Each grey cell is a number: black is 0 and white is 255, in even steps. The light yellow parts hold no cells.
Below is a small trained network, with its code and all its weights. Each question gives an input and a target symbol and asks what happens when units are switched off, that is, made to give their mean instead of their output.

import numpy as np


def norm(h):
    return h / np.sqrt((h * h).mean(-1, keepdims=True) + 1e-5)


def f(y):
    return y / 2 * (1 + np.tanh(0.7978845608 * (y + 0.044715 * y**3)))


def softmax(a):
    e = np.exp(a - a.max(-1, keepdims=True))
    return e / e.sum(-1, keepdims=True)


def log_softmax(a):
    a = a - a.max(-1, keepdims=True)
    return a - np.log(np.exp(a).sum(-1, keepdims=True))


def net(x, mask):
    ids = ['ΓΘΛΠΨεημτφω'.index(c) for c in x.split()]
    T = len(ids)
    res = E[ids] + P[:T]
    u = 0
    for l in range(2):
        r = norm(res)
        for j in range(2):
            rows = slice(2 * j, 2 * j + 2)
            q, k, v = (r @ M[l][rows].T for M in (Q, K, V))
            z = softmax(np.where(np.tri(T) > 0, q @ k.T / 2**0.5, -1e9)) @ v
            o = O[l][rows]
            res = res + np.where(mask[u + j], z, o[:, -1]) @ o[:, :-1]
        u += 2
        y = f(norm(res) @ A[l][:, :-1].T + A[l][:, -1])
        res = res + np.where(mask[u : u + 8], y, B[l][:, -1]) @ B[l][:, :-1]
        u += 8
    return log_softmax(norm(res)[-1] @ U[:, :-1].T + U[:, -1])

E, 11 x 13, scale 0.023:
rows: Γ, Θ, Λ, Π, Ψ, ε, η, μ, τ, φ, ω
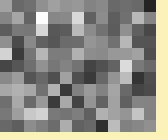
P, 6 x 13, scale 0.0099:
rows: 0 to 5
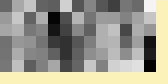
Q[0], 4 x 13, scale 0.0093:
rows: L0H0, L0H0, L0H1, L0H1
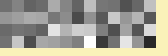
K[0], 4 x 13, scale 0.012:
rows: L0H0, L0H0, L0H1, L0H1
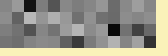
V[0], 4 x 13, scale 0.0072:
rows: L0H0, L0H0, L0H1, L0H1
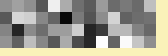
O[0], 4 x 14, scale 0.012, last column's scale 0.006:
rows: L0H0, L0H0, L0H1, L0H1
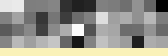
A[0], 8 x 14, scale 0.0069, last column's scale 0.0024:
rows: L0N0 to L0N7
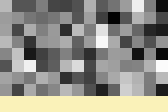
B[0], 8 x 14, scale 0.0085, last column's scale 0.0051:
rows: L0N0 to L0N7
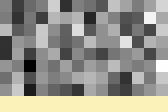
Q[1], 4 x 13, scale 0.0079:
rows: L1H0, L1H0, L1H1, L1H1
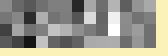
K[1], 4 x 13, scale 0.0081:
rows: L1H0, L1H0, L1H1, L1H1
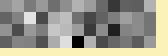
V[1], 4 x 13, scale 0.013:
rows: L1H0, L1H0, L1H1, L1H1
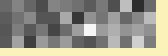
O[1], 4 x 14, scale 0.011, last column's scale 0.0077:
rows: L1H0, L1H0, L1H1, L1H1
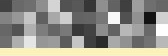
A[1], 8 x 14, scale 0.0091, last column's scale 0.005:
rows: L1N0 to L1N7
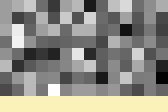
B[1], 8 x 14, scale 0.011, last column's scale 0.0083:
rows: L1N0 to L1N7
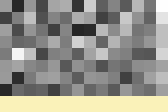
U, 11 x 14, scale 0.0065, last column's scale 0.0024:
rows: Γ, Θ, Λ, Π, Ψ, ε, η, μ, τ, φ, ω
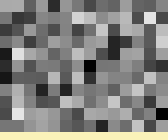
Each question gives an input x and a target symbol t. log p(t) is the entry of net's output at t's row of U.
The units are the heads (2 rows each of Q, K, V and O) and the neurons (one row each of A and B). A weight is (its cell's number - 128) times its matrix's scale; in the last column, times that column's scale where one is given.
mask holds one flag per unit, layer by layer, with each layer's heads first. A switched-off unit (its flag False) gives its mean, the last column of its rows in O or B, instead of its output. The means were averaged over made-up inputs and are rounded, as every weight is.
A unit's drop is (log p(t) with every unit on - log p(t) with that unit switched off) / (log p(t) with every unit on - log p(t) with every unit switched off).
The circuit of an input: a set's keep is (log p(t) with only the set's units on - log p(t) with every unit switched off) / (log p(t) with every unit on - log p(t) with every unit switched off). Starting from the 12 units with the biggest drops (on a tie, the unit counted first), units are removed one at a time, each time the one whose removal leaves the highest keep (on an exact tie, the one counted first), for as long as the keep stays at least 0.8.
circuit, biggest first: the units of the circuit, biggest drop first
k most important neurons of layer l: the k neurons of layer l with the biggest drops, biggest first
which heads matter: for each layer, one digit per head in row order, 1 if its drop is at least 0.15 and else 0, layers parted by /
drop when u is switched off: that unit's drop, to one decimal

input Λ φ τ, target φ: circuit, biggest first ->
L0H1
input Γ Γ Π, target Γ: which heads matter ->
10 / 01
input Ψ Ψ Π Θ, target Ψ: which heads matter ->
10 / 10
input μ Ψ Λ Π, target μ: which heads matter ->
10 / 00
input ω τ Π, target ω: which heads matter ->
10 / 01
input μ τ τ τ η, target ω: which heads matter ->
01 / 01
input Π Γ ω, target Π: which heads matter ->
00 / 11
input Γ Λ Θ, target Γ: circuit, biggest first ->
L0H0; L1N2; L1H1
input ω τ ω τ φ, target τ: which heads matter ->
00 / 10
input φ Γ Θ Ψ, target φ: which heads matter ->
01 / 00
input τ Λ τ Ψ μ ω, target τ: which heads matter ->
01 / 00
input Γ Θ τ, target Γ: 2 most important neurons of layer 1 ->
L1N2; L1N0
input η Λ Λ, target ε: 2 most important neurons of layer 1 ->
L1N2; L1N7
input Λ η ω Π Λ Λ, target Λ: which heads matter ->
10 / 01
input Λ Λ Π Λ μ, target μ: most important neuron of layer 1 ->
L1N5
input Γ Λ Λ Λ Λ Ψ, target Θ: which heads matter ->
01 / 11
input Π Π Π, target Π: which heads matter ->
00 / 11
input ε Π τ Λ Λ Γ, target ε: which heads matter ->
11 / 11
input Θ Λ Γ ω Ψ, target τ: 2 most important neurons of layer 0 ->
L0N2; L0N0
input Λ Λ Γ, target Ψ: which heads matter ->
01 / 10
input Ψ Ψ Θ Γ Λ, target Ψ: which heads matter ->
10 / 00
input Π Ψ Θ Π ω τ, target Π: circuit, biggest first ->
L1H1; L0H0
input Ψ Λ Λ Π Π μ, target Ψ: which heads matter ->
10 / 11
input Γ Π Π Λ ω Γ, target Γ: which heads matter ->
10 / 11
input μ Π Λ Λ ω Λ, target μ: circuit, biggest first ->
L0H0
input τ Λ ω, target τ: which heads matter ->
01 / 00
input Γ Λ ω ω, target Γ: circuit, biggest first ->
L0H0; L1H1; L1N2; L1H0
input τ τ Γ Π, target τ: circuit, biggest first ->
L1H0
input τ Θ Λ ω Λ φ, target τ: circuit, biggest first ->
L1H0; L0N5; L0H1
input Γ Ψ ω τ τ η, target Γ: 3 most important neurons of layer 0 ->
L0N6; L0N1; L0N4
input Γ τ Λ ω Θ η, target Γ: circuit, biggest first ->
L0H0; L1H1; L1N2
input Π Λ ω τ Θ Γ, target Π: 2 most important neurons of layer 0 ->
L0N5; L0N7
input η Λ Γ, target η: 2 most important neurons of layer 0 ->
L0N4; L0N3
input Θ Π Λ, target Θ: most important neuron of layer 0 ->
L0N2
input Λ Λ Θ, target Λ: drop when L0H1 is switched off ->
-0.1
